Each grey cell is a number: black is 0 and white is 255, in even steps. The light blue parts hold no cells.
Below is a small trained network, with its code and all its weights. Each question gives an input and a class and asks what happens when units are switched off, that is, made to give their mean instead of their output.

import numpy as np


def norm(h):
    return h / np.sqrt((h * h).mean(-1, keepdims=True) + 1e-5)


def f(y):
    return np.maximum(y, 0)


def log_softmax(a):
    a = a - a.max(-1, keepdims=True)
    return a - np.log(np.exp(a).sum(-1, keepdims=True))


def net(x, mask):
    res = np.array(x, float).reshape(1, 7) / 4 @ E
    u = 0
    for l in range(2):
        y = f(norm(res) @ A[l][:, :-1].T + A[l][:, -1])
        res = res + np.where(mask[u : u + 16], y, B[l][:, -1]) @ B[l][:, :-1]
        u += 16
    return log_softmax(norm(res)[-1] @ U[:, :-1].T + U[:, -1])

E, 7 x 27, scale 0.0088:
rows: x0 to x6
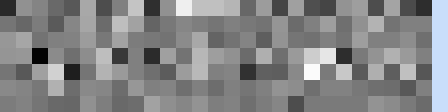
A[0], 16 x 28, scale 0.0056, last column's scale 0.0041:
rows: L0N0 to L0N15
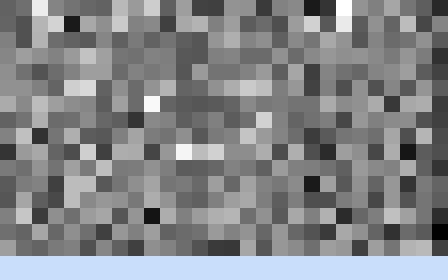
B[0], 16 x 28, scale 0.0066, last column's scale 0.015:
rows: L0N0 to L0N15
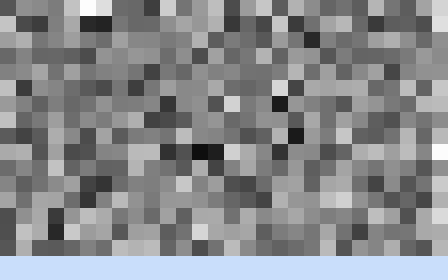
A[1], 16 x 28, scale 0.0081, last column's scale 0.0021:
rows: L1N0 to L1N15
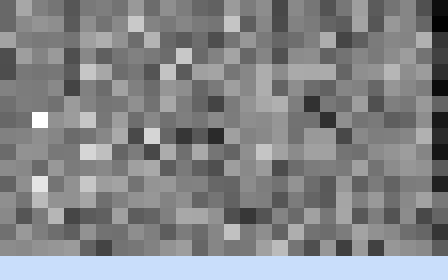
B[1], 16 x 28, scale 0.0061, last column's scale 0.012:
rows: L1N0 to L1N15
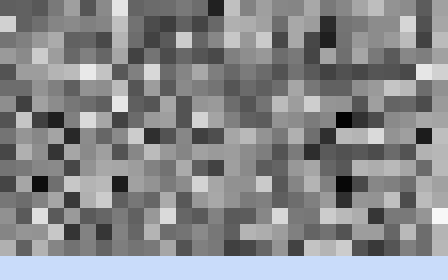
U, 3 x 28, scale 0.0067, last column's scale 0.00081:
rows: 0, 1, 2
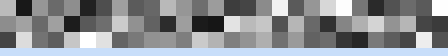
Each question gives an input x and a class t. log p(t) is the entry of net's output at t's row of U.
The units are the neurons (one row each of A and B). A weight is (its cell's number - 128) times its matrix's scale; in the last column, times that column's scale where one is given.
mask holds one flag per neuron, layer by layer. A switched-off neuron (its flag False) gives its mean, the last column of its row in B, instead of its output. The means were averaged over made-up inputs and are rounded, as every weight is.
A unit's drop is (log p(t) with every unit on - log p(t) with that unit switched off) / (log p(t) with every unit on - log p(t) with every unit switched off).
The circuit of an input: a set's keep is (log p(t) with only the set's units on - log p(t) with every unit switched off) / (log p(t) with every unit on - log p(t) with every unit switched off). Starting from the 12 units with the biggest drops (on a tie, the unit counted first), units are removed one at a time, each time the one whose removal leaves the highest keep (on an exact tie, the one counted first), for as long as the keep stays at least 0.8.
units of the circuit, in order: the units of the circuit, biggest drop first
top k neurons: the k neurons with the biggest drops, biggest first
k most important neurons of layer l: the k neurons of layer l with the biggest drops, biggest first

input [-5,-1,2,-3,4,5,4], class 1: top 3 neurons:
[L0N6, L0N15, L0N11]
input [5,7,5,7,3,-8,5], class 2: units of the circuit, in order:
[L0N13]
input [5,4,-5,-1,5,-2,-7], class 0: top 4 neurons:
[L0N1, L1N13, L0N6, L0N15]
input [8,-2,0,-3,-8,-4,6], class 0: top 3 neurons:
[L0N11, L0N5, L0N12]
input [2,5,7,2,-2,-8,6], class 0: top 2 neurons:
[L0N0, L0N6]
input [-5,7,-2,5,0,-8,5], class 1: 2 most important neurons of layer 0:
[L0N0, L0N15]
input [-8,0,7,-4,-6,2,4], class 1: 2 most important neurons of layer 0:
[L0N6, L0N1]
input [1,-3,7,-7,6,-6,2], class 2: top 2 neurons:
[L0N0, L0N14]
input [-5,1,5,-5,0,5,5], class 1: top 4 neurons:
[L0N6, L0N13, L0N15, L1N2]
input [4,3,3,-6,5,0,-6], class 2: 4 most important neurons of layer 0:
[L0N0, L0N14, L0N5, L0N11]
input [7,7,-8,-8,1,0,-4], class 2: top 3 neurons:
[L0N0, L0N14, L1N7]
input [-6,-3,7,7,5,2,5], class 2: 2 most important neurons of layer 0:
[L0N9, L0N6]
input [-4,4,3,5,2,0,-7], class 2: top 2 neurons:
[L0N9, L1N4]
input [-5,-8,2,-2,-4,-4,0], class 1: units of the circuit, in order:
[L1N8]
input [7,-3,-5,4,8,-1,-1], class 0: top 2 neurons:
[L0N1, L1N13]
